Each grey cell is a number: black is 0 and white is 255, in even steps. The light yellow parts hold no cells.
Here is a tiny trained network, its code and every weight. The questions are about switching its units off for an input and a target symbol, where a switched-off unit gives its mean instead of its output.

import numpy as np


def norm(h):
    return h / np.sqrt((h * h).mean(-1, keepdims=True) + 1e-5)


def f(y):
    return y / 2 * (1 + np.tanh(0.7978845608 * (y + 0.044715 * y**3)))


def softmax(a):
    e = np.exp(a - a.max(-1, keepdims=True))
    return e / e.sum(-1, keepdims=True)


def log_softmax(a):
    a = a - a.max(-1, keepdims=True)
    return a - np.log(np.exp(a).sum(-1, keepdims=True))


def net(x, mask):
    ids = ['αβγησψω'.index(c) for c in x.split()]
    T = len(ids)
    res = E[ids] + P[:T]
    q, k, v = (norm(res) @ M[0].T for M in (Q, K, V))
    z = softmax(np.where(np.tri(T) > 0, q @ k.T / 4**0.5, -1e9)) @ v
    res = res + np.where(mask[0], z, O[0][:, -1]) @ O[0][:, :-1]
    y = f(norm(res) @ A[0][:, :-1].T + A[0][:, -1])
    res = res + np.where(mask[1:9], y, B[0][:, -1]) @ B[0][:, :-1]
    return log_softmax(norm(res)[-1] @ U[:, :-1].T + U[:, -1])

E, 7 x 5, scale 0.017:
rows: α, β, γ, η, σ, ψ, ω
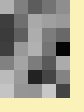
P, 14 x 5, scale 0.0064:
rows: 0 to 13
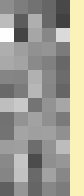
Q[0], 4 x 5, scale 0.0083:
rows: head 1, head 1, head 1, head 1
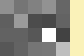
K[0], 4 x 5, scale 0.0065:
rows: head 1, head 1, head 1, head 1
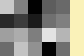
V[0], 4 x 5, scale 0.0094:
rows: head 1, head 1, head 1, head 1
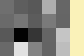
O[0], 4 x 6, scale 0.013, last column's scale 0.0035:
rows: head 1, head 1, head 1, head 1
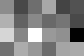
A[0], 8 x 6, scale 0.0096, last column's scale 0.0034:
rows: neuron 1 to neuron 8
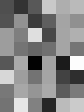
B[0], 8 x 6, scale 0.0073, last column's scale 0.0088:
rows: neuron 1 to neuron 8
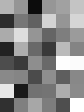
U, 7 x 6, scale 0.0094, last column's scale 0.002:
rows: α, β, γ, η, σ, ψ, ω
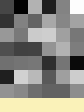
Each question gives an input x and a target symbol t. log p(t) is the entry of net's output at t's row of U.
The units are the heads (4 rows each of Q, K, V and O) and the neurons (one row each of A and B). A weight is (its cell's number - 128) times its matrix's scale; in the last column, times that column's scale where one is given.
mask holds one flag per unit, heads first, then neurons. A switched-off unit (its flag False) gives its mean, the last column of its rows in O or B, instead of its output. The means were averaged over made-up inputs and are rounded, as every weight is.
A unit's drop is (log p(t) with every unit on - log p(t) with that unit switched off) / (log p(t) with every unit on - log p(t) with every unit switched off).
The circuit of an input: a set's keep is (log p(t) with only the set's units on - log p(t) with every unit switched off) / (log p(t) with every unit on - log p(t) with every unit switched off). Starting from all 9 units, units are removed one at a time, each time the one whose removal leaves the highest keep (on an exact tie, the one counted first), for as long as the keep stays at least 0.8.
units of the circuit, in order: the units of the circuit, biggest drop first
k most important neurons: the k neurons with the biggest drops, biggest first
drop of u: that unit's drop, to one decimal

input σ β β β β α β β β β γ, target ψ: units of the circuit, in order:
head 1; neuron 5; neuron 3
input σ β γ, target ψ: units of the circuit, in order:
head 1; neuron 3
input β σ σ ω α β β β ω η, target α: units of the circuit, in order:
neuron 5; neuron 7; neuron 2
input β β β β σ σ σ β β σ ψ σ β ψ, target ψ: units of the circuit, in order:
head 1; neuron 8
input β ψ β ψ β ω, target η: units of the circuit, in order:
head 1; neuron 5
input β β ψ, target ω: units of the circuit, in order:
head 1; neuron 5
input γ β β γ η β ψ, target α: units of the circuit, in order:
neuron 1; head 1
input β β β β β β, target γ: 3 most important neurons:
neuron 5; neuron 8; neuron 2
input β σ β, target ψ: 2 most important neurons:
neuron 5; neuron 3
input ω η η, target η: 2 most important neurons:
neuron 8; neuron 5
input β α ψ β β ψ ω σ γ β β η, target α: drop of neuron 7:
0.2
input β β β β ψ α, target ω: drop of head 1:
1.3
